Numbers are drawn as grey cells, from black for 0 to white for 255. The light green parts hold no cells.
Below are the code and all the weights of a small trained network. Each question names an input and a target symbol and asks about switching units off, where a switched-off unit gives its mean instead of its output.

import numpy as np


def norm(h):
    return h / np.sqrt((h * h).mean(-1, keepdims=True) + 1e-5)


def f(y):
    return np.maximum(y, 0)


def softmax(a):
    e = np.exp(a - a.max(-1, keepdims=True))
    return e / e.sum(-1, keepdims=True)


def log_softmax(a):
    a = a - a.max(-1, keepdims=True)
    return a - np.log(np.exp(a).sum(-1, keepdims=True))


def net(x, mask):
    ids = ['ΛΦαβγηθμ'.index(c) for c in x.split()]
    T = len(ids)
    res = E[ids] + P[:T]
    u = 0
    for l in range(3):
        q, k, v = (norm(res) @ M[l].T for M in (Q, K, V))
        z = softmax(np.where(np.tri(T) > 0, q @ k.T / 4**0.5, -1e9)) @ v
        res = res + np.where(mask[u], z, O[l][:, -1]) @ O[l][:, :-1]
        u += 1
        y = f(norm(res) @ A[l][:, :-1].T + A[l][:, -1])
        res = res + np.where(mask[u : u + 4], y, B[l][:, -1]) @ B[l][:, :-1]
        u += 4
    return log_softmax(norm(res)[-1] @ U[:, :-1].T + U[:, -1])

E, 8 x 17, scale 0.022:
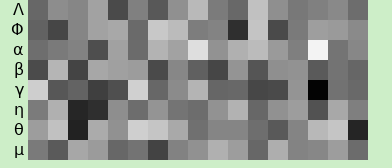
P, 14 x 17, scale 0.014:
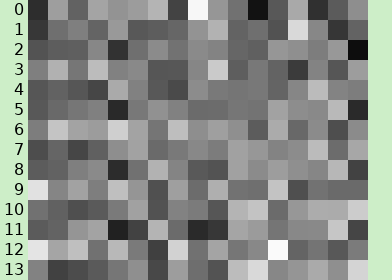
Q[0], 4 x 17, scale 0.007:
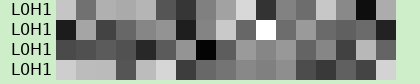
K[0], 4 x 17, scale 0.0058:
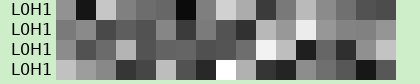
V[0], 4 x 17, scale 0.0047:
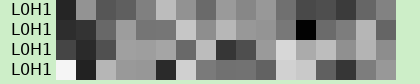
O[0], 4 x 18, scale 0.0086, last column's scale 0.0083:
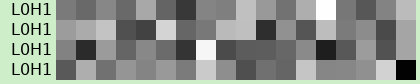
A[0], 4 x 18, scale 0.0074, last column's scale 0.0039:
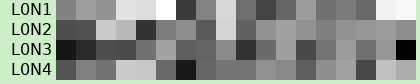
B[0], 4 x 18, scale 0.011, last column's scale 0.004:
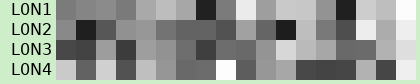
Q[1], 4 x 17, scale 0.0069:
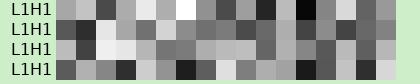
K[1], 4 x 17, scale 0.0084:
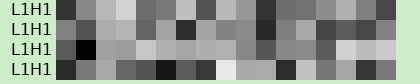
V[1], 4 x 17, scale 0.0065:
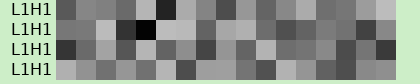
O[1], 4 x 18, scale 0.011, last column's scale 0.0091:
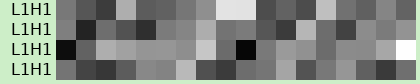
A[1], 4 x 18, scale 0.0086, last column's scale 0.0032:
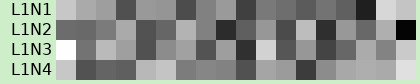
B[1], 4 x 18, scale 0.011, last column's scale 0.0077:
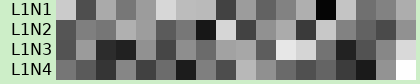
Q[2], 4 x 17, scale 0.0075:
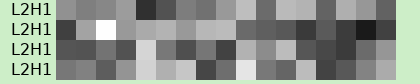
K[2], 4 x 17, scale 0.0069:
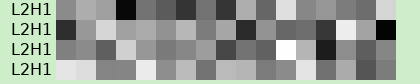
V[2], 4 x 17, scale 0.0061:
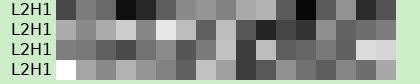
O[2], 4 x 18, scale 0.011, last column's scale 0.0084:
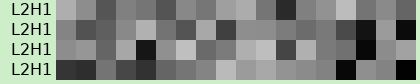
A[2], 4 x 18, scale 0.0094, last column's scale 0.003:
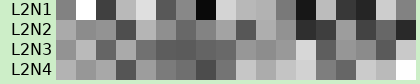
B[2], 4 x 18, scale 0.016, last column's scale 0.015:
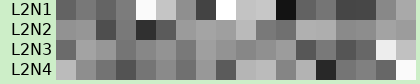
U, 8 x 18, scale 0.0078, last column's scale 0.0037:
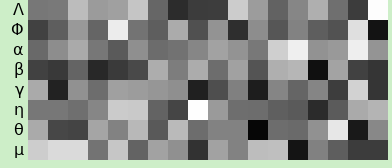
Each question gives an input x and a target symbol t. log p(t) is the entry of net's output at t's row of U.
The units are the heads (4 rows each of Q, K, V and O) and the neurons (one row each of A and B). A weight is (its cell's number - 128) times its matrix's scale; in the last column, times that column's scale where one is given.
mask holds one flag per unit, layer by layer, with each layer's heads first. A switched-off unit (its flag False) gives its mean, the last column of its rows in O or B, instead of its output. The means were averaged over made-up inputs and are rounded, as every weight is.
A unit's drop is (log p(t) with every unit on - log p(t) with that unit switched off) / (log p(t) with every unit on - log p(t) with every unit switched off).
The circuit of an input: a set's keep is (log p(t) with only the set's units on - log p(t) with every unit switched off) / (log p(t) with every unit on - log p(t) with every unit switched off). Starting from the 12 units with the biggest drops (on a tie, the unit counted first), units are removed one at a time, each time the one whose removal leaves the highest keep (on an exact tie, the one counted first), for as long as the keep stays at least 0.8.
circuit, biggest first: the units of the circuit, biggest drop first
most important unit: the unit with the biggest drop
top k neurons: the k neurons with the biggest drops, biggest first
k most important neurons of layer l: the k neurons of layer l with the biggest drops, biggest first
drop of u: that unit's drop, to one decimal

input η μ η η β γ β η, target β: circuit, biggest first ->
L2H1; L1N1; L2N3; L0N2
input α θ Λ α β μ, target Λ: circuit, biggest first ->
L1H1; L0N4; L1N2
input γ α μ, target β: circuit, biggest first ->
L1H1; L1N2
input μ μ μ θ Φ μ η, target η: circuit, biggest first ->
L2N1; L1H1
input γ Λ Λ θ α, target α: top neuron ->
L0N1
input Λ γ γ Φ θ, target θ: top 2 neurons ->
L2N4; L2N2
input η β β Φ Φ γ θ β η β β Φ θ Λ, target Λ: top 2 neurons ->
L0N3; L1N3
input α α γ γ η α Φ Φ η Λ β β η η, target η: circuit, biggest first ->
L1H1; L2N1
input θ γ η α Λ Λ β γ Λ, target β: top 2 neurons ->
L0N2; L1N2
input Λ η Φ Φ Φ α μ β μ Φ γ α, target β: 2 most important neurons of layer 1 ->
L1N2; L1N4
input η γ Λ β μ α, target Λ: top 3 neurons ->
L0N4; L0N1; L1N2
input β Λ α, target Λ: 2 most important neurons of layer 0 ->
L0N4; L0N2
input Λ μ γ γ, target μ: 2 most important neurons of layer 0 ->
L0N4; L0N2
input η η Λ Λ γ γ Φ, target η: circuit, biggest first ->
L1H1
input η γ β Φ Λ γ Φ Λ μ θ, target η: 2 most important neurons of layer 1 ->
L1N4; L1N1
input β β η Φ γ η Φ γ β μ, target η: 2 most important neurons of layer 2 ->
L2N1; L2N3
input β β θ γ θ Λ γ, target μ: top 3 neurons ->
L2N4; L1N1; L0N2
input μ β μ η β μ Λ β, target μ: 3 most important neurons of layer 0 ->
L0N4; L0N2; L0N3
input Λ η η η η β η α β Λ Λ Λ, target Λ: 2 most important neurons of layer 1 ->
L1N3; L1N2
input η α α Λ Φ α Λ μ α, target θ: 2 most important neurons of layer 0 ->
L0N2; L0N1
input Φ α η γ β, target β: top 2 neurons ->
L0N4; L2N2
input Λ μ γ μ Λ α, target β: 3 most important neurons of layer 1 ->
L1N2; L1N3; L1N1
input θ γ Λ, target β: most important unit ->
L1H1
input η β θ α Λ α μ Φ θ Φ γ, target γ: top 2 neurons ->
L1N1; L1N4
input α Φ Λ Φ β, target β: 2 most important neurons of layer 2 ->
L2N2; L2N4
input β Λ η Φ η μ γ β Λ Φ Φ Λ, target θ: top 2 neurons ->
L1N3; L0N2
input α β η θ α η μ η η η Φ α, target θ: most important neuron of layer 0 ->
L0N2
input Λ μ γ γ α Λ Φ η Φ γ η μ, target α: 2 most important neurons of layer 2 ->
L2N3; L2N4
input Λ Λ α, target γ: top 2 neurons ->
L0N2; L2N4
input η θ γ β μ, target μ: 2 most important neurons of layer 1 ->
L1N3; L1N2
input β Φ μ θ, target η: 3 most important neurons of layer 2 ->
L2N1; L2N3; L2N4
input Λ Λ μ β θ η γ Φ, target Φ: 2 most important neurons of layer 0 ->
L0N3; L0N2
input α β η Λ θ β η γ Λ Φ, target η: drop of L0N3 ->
0.1
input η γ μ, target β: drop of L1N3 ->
0.2
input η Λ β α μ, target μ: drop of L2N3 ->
0.0
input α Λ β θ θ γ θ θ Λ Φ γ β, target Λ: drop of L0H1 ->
0.2
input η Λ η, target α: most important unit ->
L2N4
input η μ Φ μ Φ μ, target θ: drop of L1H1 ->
0.3
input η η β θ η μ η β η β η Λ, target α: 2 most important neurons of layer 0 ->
L0N2; L0N4
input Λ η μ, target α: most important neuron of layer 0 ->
L0N4
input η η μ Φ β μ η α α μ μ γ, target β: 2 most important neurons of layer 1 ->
L1N3; L1N2
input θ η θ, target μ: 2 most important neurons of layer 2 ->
L2N1; L2N3
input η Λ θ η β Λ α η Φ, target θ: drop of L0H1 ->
0.2
